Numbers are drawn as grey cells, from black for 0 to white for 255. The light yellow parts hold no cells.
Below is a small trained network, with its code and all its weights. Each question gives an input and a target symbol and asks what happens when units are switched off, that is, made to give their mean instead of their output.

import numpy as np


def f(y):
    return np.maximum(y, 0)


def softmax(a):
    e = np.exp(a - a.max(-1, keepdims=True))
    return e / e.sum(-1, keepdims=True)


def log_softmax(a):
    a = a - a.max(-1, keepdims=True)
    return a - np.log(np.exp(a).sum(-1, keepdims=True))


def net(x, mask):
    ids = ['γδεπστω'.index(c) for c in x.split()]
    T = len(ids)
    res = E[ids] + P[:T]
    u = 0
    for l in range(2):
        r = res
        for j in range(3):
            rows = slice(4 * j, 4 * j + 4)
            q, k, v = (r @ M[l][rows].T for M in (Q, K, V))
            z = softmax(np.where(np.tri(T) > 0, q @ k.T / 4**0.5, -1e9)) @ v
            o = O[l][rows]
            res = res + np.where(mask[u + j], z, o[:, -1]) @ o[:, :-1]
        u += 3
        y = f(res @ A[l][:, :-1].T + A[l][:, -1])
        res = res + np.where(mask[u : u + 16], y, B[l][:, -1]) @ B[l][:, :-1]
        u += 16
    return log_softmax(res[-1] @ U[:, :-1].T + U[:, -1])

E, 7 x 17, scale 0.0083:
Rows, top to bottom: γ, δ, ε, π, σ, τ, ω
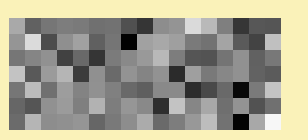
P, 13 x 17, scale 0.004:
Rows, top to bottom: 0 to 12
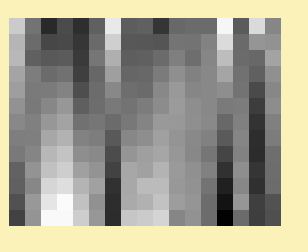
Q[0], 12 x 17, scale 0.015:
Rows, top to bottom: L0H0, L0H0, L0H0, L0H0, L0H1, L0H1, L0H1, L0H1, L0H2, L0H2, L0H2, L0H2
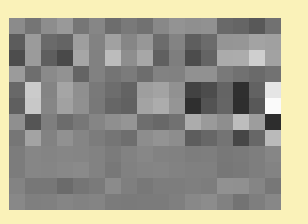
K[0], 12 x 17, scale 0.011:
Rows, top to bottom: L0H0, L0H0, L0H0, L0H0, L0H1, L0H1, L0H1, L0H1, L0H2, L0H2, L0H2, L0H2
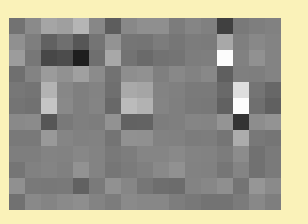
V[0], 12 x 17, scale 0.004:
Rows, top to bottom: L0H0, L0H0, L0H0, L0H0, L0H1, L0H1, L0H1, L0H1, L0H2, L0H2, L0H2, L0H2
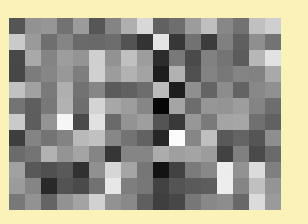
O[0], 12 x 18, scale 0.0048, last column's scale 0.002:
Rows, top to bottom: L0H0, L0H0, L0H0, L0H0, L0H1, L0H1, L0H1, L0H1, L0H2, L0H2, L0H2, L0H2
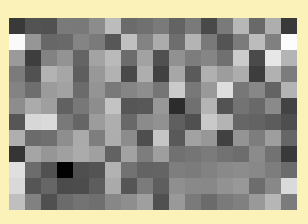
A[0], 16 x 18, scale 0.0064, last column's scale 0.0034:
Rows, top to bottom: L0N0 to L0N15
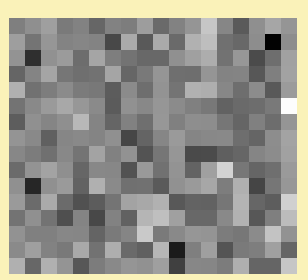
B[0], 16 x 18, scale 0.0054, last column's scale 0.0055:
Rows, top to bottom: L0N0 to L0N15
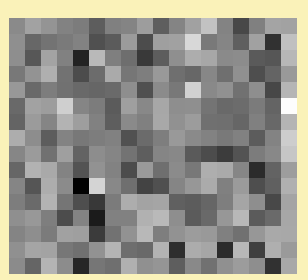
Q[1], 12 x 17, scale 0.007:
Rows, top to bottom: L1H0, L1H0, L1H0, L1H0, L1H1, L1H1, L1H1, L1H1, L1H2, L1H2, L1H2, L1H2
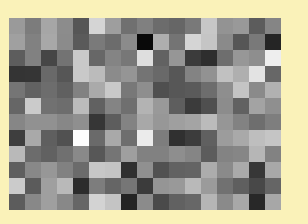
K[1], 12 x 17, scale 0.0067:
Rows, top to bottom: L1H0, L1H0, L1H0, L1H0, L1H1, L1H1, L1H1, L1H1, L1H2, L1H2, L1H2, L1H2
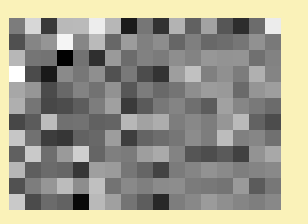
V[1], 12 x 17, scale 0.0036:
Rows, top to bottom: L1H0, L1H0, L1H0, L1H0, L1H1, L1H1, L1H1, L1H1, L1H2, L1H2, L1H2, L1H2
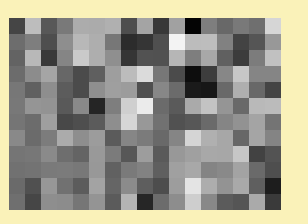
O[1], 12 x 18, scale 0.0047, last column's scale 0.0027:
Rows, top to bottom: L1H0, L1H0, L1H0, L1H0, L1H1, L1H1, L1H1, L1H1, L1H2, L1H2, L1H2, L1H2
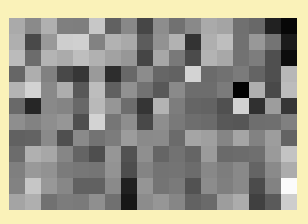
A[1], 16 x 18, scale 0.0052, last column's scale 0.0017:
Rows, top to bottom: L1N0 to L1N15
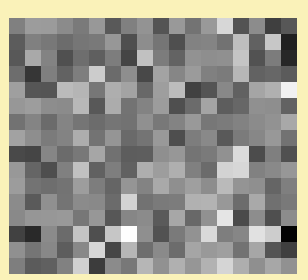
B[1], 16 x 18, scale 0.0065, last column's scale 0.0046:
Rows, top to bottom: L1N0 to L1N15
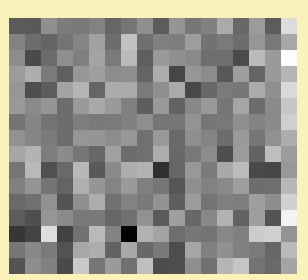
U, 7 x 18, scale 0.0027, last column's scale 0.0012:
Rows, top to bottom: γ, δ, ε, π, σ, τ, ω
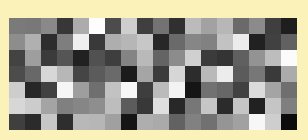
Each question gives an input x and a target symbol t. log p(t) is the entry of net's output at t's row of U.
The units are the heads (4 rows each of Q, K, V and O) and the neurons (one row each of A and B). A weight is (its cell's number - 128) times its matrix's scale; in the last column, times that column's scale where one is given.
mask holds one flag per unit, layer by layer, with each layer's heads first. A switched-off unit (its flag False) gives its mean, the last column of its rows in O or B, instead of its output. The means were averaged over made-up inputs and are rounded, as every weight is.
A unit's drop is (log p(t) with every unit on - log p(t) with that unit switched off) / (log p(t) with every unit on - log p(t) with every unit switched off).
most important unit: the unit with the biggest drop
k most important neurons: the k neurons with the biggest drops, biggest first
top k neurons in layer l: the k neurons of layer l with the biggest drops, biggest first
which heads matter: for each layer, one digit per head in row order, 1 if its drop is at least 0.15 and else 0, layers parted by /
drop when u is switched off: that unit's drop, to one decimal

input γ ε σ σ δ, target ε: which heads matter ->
000 / 100
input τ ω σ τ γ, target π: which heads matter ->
101 / 101
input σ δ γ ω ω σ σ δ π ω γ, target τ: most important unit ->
L1H1
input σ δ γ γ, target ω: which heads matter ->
101 / 111
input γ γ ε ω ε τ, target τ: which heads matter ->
100 / 010
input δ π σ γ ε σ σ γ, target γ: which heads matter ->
000 / 001
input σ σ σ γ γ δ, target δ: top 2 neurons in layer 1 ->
L1N9, L1N15
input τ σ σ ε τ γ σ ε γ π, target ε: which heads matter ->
101 / 100
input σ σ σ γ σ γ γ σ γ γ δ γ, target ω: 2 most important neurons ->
L1N13, L0N1
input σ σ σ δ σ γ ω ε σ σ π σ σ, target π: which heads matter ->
010 / 000
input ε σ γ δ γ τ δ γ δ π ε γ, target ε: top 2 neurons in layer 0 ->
L0N15, L0N11
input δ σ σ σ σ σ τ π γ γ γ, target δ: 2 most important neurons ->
L0N6, L0N5
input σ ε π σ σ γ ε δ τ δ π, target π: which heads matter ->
100 / 001
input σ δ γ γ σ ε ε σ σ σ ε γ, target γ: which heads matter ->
000 / 000
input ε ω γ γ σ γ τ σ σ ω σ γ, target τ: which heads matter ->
100 / 010
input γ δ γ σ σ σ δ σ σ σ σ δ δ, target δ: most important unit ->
L1H1
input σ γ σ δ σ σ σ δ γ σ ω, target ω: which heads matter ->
000 / 010
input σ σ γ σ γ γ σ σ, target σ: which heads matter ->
000 / 100
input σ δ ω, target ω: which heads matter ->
000 / 001
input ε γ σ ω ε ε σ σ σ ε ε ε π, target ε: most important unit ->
L1H0
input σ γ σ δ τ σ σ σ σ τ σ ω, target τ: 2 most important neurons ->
L0N14, L1N5
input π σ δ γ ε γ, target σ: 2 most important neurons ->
L0N12, L1N4
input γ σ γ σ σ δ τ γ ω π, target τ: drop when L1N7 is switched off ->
0.0
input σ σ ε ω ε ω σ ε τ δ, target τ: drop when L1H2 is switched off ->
0.1
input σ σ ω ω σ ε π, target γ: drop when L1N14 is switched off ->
0.2
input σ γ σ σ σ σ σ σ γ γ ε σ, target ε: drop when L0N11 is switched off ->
0.2
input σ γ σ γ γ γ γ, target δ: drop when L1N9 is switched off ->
0.1
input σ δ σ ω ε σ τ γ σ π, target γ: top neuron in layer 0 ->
L0N1
